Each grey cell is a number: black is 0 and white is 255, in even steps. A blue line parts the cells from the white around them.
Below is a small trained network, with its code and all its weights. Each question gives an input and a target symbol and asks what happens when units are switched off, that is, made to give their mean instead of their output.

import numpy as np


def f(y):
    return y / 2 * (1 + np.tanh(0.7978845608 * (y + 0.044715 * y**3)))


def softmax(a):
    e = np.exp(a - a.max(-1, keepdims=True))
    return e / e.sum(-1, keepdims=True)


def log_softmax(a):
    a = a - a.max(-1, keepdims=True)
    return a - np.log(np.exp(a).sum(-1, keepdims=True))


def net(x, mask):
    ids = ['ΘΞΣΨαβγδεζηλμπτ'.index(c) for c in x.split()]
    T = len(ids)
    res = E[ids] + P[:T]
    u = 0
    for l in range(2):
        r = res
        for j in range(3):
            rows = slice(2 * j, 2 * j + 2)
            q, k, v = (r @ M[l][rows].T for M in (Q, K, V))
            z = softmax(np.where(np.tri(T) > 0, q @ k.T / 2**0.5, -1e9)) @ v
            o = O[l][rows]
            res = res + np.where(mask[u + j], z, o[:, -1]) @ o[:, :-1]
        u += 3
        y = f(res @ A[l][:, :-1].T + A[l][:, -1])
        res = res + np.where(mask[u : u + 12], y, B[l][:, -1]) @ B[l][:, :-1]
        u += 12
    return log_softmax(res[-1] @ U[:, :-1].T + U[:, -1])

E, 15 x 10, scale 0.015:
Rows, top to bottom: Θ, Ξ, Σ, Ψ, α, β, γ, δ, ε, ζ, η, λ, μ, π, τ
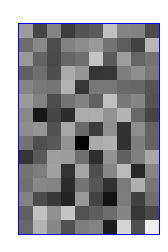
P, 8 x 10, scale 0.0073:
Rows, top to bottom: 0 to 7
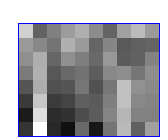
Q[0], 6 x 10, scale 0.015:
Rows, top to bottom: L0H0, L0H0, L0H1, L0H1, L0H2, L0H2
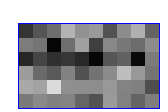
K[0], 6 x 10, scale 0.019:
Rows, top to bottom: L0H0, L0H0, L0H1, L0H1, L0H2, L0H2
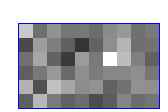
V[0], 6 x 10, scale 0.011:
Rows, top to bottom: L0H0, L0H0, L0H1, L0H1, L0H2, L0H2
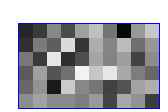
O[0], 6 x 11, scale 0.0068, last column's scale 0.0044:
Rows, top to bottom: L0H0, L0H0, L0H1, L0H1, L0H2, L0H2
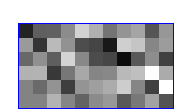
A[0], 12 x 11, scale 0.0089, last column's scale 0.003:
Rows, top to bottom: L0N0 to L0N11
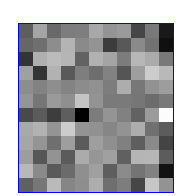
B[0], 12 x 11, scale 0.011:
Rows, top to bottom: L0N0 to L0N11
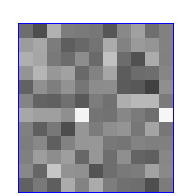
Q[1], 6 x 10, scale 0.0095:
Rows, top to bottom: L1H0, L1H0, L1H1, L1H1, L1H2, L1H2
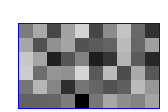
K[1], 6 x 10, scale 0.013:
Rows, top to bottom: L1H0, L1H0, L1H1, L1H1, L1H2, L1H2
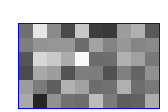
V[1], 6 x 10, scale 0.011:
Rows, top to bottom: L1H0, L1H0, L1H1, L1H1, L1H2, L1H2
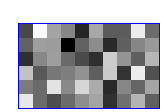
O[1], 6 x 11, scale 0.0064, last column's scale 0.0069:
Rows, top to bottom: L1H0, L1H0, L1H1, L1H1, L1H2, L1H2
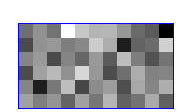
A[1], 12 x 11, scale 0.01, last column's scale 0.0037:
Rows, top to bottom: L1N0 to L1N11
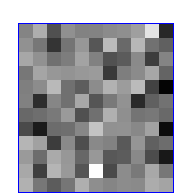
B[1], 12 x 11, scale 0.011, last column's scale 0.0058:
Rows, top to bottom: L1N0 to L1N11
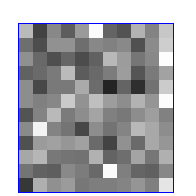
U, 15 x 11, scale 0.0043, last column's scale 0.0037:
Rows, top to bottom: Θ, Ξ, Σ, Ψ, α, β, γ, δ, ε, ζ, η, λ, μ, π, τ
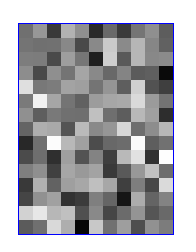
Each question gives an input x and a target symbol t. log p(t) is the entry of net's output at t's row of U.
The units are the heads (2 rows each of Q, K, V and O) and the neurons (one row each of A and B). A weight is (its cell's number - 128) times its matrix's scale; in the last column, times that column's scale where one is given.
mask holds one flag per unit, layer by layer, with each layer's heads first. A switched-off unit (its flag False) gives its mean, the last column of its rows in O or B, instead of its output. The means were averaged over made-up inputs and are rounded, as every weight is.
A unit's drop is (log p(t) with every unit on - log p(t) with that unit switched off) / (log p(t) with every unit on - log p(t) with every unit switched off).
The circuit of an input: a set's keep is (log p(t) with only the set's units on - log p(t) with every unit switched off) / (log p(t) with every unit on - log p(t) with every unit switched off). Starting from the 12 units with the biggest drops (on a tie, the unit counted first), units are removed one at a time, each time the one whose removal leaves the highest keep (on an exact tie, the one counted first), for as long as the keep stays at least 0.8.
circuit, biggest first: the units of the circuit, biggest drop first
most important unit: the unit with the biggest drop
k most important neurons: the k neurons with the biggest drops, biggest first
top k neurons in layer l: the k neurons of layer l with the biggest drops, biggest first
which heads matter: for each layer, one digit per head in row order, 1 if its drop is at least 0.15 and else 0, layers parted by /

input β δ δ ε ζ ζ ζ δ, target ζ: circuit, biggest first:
L0H0, L1H1
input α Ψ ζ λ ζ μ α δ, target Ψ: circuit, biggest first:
L0H1, L1N4, L0H2
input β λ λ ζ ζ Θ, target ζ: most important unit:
L0N6
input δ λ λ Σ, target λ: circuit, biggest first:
L1H0, L0N6
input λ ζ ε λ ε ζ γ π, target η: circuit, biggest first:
L0H1, L1N0
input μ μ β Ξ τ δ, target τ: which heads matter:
000 / 010
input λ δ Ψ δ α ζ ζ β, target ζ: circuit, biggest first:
L0N6, L0H0, L1H1
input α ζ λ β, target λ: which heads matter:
100 / 100
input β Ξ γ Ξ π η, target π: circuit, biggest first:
L0H0, L0N3, L0H2
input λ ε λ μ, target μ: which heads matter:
000 / 100
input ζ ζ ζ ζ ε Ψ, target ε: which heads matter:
100 / 010
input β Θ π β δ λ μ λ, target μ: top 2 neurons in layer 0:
L0N6, L0N10
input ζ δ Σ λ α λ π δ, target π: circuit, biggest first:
L0H0, L0N3
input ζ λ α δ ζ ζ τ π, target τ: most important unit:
L1H1
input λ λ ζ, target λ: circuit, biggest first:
L1H0, L0N6, L0H0
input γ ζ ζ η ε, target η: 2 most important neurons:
L1N0, L1N8
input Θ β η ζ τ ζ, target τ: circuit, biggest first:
L1H1, L1N1, L1N6, L1H2
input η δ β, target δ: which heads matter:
100 / 001
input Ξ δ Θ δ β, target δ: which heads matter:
000 / 001
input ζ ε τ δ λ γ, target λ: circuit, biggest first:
L1H0
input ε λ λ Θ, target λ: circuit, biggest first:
L1H0, L0H0
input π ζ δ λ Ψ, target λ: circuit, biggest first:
L1H0, L0H0
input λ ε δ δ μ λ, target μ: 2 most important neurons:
L0N6, L0N0
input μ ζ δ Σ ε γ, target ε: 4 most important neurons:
L0N6, L1N11, L0N10, L1N2
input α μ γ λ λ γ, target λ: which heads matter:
000 / 100
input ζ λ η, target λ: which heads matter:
100 / 100
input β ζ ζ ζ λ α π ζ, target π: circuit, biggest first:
L0H0, L0N3, L0N6
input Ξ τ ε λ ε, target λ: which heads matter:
000 / 100
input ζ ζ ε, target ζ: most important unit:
L1H0
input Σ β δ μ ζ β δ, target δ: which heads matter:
011 / 001
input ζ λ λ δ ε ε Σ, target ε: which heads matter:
000 / 010
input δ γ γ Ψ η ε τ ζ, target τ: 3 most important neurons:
L1N1, L1N6, L0N6
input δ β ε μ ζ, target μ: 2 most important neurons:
L1N5, L0N10
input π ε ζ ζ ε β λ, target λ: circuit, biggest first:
L1H0
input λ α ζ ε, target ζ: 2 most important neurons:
L0N6, L1N2
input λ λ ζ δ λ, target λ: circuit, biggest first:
L1H0, L0H0
